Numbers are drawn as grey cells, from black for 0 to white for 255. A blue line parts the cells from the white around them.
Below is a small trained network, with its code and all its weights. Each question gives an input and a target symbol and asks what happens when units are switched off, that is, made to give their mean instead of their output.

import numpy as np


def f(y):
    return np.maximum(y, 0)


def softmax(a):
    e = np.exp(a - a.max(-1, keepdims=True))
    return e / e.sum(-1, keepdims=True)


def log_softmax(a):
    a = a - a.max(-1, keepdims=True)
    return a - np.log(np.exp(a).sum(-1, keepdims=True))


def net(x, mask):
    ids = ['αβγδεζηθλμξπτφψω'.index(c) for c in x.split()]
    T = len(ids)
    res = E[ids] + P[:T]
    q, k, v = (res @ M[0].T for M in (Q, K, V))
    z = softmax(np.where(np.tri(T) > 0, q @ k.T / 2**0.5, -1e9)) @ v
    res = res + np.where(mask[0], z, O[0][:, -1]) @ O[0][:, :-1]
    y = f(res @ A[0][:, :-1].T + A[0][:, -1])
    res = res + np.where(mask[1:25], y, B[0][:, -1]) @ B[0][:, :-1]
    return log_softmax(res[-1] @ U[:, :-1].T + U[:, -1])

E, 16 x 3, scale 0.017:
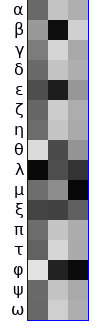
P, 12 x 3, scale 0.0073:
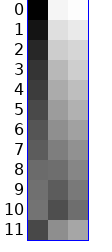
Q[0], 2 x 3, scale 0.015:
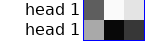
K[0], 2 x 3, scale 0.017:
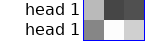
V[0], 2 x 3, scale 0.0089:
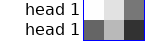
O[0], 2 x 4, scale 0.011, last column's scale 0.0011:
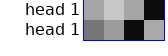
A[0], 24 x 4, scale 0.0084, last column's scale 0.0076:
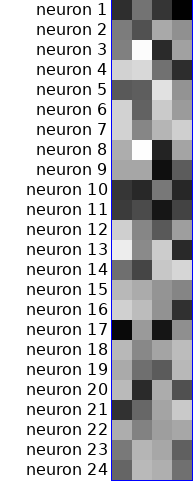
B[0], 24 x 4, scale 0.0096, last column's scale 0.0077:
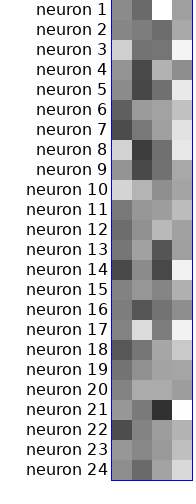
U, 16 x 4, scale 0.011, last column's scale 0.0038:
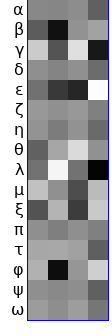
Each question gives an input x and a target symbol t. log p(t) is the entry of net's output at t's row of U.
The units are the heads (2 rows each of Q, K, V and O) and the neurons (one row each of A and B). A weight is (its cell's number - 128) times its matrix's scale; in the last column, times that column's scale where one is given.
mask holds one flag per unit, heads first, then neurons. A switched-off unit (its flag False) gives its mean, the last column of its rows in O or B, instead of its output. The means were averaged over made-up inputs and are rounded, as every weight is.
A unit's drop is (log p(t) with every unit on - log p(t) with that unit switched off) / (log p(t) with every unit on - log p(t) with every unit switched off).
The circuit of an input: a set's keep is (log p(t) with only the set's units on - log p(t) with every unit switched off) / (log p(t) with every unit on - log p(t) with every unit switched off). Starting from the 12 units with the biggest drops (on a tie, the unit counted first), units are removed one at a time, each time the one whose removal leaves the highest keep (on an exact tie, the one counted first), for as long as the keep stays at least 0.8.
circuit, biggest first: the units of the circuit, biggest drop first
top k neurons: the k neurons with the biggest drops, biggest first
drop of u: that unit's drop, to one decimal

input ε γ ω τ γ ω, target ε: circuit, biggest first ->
[head 1; neuron 21; neuron 14]
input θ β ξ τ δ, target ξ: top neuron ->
[neuron 8]
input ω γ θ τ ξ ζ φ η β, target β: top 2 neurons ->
[neuron 17; neuron 5]
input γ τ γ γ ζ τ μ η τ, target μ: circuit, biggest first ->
[head 1; neuron 8; neuron 3]
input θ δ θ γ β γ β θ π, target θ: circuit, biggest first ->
[head 1; neuron 8]
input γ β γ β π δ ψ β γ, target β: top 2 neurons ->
[neuron 5; neuron 17]
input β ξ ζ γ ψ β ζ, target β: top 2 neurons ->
[neuron 5; neuron 17]
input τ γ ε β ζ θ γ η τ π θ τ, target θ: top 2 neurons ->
[neuron 8; neuron 3]
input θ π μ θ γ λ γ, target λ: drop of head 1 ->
2.1
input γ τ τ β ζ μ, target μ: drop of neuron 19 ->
0.0
